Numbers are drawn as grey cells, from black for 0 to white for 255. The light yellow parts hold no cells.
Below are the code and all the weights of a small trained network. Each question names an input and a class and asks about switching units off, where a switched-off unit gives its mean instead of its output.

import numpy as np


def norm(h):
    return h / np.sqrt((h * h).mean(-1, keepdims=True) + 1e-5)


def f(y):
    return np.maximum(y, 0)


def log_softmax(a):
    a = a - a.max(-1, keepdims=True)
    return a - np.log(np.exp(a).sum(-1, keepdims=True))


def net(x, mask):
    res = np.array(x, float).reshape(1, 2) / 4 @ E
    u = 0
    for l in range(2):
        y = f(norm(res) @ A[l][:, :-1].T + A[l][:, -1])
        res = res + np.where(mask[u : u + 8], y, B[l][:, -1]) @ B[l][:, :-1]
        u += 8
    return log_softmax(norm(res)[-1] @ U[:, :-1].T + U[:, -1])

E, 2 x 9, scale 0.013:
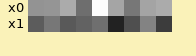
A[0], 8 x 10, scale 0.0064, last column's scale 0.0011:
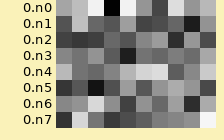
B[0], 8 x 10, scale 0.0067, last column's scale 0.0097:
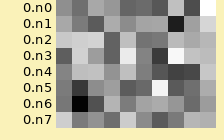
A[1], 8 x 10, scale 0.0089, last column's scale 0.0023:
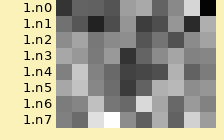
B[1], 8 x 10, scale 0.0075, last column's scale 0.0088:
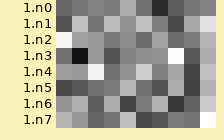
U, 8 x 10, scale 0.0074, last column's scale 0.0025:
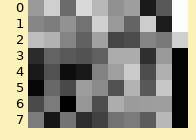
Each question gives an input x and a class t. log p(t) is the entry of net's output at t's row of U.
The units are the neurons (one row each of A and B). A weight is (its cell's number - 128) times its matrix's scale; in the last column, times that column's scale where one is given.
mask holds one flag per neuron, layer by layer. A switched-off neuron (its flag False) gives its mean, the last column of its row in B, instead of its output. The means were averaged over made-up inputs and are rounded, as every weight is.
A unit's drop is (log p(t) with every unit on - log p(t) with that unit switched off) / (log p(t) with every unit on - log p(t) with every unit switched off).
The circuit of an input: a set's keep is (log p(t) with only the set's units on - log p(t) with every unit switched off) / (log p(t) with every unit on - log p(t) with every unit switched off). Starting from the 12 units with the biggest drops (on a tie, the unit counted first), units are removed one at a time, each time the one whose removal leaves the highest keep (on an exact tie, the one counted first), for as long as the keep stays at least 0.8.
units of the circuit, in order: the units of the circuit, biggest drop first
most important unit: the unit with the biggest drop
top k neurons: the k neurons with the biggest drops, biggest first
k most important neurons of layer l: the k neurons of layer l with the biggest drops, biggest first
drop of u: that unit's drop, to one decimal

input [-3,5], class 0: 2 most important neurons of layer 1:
(1.n1 1.n7)
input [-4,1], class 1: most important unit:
0.n4
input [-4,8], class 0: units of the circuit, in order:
(1.n1 0.n1)
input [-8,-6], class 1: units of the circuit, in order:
(1.n3 0.n1)
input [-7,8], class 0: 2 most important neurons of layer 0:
(0.n0 0.n1)
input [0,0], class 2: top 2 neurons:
(0.n0 1.n1)
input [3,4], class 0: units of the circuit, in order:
(0.n2 1.n1 0.n3)
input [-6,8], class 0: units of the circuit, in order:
(1.n1 0.n1)
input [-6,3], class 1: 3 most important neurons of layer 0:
(0.n2 0.n4 0.n3)
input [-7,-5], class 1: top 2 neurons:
(0.n1 1.n3)
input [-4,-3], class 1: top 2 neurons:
(0.n1 1.n5)
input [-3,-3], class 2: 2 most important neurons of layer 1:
(1.n1 1.n7)
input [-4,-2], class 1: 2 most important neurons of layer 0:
(0.n1 0.n4)
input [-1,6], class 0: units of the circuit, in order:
(1.n1)
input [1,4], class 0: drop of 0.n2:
0.2
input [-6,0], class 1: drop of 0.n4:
0.0
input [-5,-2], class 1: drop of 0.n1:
0.1
